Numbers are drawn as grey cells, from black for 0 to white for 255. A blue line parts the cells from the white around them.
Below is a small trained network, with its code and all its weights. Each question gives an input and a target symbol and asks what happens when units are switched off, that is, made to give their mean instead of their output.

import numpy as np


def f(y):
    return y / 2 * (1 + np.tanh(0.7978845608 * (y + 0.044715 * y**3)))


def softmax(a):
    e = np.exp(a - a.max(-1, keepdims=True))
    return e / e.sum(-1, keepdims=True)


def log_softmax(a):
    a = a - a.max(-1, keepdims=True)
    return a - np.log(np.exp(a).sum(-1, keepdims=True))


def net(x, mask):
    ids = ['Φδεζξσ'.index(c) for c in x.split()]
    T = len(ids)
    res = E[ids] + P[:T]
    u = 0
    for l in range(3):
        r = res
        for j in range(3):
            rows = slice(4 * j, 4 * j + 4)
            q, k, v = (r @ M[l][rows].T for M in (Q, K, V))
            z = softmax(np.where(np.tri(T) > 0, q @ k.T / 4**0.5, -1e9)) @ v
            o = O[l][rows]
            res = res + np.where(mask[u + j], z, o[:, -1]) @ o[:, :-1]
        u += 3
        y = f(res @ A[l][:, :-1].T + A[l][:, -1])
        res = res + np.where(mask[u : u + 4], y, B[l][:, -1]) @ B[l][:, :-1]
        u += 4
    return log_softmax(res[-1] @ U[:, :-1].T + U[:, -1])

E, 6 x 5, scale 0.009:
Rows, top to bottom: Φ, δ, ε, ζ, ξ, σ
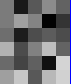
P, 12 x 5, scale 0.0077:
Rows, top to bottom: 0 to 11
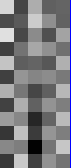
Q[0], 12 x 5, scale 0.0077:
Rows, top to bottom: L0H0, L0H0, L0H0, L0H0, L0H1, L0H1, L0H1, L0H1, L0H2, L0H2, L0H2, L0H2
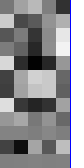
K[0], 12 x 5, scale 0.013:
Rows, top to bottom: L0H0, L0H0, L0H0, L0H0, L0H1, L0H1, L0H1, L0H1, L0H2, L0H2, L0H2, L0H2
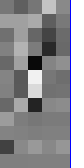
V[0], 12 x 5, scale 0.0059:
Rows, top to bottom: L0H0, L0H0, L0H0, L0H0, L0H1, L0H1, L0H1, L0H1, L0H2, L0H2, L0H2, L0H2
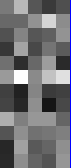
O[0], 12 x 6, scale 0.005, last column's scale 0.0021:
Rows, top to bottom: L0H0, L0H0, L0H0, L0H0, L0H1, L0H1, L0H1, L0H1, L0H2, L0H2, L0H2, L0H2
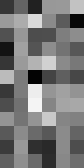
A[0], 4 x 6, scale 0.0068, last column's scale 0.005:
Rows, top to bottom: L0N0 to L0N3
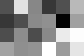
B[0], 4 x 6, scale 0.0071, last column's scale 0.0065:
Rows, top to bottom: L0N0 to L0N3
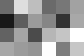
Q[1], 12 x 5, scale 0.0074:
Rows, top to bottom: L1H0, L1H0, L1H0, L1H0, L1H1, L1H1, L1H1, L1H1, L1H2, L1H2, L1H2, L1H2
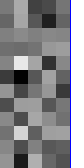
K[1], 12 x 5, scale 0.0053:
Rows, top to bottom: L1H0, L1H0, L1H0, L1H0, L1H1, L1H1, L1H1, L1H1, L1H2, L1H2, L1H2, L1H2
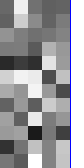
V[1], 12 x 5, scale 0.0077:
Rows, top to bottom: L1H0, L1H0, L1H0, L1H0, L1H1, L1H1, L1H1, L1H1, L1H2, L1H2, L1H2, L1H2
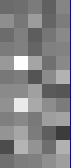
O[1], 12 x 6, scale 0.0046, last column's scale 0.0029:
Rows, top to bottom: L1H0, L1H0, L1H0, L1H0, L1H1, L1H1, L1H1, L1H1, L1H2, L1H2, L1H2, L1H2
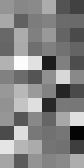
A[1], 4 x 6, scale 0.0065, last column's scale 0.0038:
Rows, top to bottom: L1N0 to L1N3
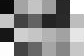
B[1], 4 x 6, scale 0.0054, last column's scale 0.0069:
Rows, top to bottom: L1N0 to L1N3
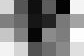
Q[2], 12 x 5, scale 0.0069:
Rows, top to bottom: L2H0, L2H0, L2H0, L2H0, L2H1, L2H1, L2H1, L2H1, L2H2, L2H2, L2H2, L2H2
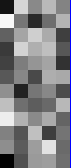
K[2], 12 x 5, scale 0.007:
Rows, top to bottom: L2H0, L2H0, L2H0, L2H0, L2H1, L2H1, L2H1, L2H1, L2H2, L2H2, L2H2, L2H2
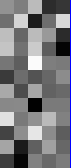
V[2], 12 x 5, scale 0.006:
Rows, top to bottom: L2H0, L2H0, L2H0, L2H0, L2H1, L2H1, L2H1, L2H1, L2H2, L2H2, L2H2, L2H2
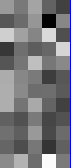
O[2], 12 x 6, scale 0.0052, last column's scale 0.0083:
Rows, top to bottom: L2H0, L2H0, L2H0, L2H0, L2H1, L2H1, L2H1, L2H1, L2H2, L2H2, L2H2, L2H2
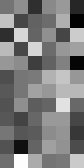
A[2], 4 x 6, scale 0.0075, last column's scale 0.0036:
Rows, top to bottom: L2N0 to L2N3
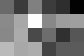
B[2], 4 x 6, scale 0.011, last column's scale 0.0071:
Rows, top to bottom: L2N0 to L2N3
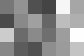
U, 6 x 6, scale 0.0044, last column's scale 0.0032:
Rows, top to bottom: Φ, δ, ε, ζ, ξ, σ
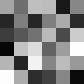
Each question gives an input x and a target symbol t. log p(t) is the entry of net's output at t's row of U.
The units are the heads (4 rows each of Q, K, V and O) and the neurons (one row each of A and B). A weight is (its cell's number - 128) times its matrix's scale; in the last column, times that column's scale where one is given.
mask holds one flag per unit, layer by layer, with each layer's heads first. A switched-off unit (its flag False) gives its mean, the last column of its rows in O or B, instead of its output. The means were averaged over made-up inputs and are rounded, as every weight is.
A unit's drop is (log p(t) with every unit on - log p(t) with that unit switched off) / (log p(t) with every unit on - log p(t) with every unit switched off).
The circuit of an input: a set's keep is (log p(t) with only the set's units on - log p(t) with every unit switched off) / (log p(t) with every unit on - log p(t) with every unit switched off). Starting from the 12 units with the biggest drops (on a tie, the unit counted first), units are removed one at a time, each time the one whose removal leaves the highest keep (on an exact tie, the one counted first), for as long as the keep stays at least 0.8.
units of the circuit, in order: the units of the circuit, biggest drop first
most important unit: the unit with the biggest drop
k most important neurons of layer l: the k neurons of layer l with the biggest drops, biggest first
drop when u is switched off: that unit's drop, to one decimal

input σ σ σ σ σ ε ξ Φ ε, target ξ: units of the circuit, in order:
L2H0; L1H1; L1N0; L0N2
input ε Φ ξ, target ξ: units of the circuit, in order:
L2H0; L0H1; L1N0
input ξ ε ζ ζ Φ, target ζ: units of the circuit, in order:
L0H1; L1N0; L2N2
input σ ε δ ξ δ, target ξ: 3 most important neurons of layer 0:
L0N2; L0N3; L0N1
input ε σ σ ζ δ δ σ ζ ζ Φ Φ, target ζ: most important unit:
L1H1
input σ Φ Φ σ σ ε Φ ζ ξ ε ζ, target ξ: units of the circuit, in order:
L2H0; L0N2; L1H1; L1N0
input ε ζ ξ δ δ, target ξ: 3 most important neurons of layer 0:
L0N3; L0N2; L0N1
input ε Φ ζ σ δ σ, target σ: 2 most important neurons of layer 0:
L0N3; L0N2
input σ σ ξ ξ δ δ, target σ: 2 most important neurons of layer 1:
L1N0; L1N2
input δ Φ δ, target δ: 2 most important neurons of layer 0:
L0N2; L0N3
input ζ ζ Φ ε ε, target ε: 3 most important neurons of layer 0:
L0N2; L0N1; L0N0
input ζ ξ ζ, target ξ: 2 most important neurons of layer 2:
L2N1; L2N3
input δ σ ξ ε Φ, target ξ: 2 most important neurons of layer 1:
L1N0; L1N1
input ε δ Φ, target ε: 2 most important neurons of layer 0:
L0N2; L0N1
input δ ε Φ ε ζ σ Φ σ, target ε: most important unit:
L0H1
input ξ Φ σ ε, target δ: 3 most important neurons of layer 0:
L0N1; L0N2; L0N3
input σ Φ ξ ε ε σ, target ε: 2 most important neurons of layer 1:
L1N3; L1N1
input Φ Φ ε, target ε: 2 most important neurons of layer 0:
L0N2; L0N1
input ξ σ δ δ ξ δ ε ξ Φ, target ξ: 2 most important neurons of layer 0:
L0N3; L0N1
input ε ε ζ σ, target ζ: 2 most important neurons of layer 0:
L0N3; L0N1
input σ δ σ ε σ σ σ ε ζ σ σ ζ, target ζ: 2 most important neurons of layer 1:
L1N0; L1N3
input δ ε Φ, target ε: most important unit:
L2H2
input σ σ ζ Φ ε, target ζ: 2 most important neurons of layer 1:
L1N3; L1N0
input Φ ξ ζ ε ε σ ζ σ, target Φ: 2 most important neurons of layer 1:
L1N2; L1N3
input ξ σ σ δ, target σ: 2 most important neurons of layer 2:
L2N2; L2N0
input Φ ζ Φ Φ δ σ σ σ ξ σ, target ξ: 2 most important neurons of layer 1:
L1N0; L1N1
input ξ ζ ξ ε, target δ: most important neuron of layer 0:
L0N1
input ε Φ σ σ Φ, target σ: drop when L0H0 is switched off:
0.1
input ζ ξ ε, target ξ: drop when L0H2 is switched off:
0.2
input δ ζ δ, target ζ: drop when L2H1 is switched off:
0.3
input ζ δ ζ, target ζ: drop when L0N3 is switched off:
0.2
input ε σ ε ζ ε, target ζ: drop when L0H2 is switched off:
0.1
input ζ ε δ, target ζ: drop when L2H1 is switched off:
0.1
